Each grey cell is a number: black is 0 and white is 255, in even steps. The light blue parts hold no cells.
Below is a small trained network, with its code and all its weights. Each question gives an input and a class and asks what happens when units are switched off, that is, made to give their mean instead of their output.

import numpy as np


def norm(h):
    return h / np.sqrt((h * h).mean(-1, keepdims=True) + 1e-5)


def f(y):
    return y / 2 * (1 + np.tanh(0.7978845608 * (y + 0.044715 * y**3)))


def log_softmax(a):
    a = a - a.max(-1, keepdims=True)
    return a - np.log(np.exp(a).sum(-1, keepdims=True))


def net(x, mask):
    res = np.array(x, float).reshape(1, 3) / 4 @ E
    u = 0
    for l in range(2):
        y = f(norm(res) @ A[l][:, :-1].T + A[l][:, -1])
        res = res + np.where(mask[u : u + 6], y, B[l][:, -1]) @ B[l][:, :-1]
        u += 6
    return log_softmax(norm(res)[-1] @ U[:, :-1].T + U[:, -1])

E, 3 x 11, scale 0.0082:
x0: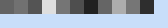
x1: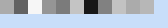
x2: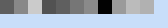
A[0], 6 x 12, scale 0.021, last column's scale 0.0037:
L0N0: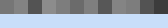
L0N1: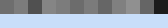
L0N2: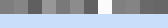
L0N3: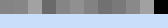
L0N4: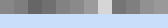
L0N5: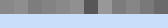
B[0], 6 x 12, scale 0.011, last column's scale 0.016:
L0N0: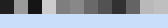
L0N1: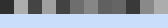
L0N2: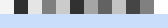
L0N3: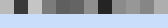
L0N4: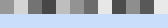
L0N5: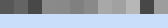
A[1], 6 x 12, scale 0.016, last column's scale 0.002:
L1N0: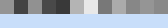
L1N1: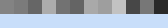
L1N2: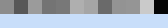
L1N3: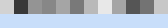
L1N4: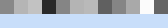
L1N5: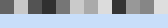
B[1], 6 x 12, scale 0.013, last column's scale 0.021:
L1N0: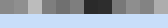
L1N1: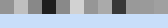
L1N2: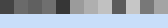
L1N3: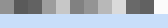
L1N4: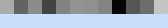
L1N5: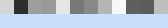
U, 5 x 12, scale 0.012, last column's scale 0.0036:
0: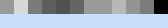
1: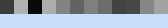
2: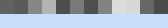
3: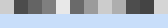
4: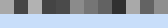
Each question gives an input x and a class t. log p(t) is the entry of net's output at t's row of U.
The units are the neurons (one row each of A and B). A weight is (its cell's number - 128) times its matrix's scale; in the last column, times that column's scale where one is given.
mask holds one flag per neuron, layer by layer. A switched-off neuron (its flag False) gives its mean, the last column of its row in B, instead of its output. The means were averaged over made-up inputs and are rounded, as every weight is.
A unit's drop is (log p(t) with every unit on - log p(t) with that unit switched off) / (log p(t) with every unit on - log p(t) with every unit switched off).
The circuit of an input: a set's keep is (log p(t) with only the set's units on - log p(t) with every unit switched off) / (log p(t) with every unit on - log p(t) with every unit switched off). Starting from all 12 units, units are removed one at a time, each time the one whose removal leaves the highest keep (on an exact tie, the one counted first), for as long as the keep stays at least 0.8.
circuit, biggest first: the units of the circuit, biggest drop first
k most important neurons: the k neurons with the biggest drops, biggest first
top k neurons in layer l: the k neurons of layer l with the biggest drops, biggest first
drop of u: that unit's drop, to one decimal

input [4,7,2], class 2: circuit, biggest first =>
[L0N2; L1N4; L1N3]
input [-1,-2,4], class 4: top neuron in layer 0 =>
[L0N4]
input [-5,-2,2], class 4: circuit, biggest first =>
[L0N2; L1N3]
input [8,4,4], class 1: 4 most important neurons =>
[L0N2; L1N5; L1N3; L0N3]
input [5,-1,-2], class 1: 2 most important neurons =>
[L0N0; L0N1]
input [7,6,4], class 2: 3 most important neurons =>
[L0N2; L1N4; L1N3]
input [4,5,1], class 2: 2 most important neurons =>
[L0N2; L0N4]
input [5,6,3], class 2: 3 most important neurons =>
[L0N2; L1N4; L1N3]
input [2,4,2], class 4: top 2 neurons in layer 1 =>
[L1N3; L1N5]
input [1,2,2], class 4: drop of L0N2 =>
0.4
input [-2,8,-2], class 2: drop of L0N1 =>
-0.1
